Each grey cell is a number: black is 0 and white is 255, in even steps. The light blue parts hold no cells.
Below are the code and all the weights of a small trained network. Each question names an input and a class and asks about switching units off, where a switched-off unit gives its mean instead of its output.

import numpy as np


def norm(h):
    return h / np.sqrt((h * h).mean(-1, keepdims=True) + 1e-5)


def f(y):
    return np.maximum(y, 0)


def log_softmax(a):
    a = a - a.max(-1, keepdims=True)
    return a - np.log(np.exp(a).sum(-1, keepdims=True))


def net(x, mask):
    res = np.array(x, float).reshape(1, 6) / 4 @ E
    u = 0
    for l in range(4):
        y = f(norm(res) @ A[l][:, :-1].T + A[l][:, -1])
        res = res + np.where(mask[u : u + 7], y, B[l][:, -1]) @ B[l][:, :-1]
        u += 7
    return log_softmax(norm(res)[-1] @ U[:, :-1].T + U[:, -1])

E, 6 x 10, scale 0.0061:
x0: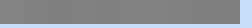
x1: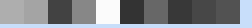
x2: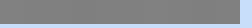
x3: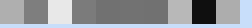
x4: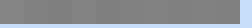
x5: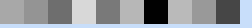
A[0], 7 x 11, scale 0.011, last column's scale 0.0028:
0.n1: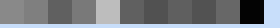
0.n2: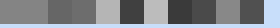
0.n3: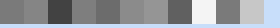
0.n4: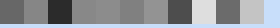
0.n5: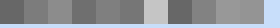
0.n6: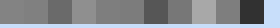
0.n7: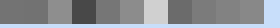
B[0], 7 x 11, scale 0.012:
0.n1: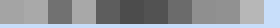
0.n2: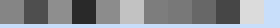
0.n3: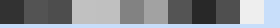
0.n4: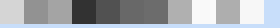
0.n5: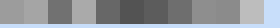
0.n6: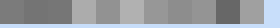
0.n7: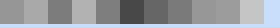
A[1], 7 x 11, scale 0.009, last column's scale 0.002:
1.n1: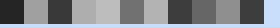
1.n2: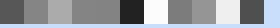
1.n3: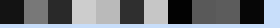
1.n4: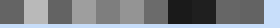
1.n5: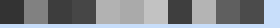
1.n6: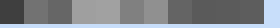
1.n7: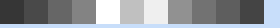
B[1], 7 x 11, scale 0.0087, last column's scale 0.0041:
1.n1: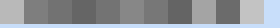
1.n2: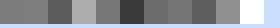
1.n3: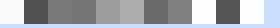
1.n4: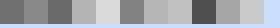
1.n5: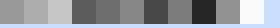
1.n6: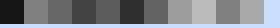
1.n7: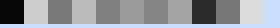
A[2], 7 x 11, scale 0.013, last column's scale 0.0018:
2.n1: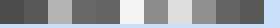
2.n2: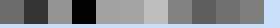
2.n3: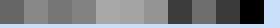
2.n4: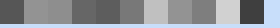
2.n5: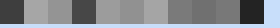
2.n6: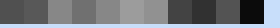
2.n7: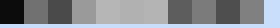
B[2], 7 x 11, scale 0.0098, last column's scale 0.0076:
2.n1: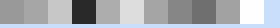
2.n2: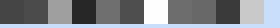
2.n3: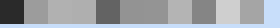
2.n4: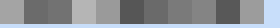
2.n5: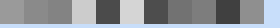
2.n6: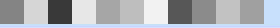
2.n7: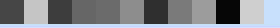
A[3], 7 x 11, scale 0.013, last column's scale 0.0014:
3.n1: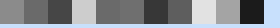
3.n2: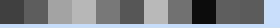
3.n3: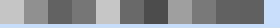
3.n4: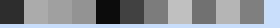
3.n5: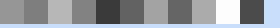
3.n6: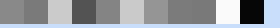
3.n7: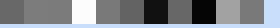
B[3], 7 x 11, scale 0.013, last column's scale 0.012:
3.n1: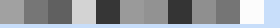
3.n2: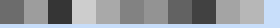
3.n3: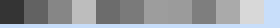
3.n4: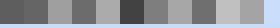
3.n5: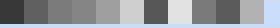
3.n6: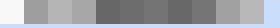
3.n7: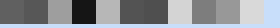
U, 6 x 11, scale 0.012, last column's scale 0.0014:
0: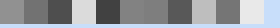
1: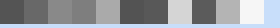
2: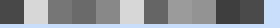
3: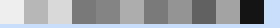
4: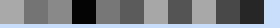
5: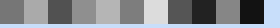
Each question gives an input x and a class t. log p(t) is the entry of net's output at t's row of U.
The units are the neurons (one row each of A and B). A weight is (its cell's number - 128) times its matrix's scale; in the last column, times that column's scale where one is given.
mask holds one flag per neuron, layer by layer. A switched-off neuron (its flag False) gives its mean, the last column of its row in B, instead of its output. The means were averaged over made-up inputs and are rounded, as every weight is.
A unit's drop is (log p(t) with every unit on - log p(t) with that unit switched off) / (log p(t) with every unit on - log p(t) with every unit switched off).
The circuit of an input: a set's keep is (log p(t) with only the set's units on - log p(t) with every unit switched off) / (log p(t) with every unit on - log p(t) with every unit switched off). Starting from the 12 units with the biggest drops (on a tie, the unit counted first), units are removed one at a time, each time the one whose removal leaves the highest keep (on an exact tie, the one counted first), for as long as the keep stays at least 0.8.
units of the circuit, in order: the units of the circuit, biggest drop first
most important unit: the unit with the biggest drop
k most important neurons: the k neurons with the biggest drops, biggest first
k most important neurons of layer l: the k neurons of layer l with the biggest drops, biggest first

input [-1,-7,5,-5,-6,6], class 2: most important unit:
0.n3
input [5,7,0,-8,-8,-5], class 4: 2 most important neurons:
0.n2; 0.n4
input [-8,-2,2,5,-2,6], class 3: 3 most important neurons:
0.n3; 0.n7; 0.n1
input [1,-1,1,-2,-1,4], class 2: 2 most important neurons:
0.n3; 1.n7
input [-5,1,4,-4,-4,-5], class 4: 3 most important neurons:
0.n2; 0.n1; 0.n4
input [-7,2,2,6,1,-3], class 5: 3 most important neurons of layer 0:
0.n4; 0.n2; 0.n3
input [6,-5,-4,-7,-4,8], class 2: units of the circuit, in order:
0.n3; 2.n7
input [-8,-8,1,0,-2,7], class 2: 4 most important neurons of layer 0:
0.n4; 0.n1; 0.n7; 0.n5
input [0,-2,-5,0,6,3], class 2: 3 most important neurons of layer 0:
0.n4; 0.n7; 0.n1
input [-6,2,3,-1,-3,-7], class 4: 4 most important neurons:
0.n2; 0.n3; 0.n7; 0.n5
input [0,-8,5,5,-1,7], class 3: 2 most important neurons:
0.n3; 3.n6
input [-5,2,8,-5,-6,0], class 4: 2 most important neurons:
0.n4; 0.n7
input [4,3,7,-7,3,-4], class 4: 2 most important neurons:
0.n2; 0.n4
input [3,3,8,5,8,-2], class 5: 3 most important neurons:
0.n4; 0.n2; 0.n3
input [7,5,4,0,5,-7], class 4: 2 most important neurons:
0.n2; 0.n3
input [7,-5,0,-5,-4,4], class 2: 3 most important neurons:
0.n3; 1.n7; 2.n7
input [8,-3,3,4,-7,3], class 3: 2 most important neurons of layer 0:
0.n3; 0.n2
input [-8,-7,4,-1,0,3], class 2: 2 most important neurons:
0.n4; 2.n7
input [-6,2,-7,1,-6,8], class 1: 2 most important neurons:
0.n4; 3.n7
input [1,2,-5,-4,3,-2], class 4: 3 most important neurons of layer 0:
0.n2; 0.n4; 0.n3
